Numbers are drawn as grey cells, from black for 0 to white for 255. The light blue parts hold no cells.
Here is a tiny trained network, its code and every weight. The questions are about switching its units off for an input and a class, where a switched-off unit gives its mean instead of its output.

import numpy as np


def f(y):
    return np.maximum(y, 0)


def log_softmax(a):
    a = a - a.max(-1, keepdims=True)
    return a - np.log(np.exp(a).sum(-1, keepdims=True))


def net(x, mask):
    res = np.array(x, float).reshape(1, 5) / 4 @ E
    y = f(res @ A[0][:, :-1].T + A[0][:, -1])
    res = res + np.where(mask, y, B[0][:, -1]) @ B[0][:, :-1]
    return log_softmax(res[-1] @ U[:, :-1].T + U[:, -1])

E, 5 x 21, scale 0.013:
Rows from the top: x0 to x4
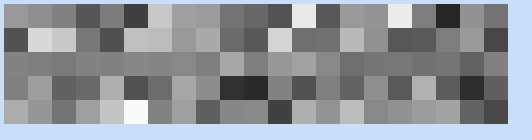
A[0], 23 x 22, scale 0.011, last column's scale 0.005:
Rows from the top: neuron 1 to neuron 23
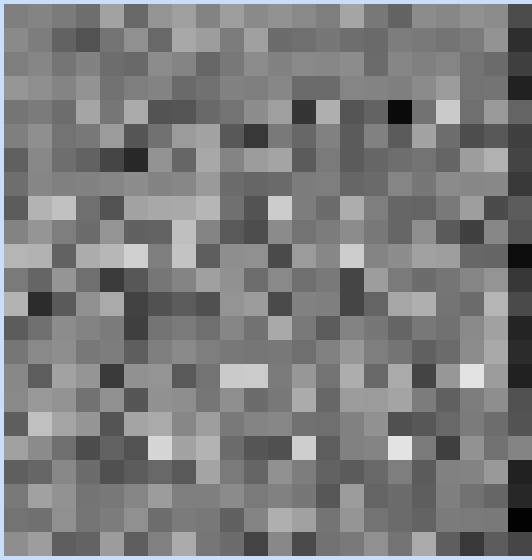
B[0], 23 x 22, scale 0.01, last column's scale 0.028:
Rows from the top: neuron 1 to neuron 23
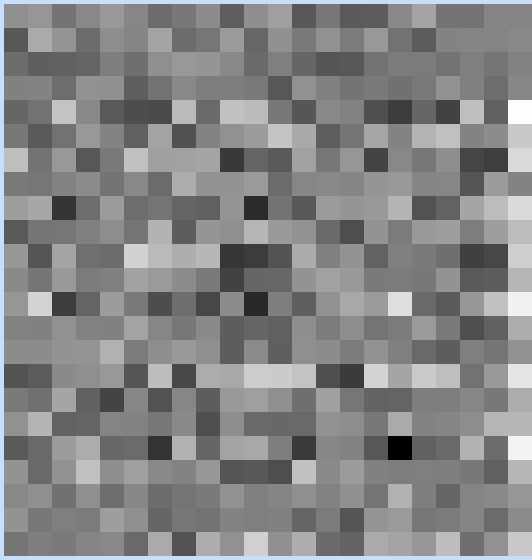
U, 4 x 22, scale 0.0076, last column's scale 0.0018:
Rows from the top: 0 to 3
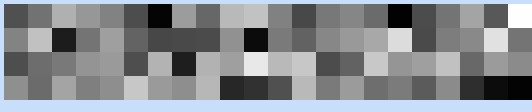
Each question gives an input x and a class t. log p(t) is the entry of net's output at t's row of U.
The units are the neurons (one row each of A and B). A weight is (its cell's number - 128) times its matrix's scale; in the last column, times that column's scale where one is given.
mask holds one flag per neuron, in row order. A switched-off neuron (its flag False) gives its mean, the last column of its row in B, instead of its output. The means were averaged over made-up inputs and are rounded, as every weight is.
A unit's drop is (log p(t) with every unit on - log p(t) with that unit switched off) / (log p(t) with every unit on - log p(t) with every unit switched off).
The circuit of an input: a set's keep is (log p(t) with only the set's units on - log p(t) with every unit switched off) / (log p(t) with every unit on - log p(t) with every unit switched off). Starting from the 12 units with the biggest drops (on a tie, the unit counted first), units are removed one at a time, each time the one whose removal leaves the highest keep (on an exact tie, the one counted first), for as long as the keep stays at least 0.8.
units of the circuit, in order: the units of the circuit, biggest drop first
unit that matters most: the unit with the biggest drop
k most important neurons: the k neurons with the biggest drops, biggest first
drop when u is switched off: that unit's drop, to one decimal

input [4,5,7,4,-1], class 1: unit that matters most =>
neuron 9
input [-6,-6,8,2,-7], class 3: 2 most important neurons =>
[neuron 7; neuron 19]
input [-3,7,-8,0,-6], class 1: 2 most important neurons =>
[neuron 9; neuron 18]
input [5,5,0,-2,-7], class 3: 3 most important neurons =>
[neuron 7; neuron 5; neuron 13]
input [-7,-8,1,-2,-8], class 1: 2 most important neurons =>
[neuron 13; neuron 19]
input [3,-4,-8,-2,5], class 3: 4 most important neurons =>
[neuron 11; neuron 9; neuron 5; neuron 18]
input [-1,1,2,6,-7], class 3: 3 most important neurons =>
[neuron 7; neuron 16; neuron 12]
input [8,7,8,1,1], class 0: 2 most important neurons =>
[neuron 19; neuron 13]
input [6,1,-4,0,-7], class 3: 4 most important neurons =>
[neuron 7; neuron 5; neuron 12; neuron 20]
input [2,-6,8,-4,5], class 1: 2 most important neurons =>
[neuron 13; neuron 7]
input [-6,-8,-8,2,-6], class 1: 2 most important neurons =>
[neuron 13; neuron 19]
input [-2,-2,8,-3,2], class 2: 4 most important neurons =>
[neuron 19; neuron 9; neuron 7; neuron 5]
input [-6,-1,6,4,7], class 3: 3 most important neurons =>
[neuron 11; neuron 19; neuron 17]
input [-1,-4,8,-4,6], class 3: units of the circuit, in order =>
[neuron 11]
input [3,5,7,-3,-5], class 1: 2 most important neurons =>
[neuron 9; neuron 11]
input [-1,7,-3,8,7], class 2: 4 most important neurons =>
[neuron 23; neuron 13; neuron 6; neuron 10]
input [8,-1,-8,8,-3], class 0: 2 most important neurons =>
[neuron 19; neuron 16]
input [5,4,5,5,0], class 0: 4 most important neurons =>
[neuron 19; neuron 16; neuron 13; neuron 17]
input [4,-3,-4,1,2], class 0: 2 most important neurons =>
[neuron 19; neuron 9]
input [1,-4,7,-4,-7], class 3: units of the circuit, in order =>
[neuron 7]
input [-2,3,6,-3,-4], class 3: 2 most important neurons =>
[neuron 13; neuron 19]
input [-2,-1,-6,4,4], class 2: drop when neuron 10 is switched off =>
0.1
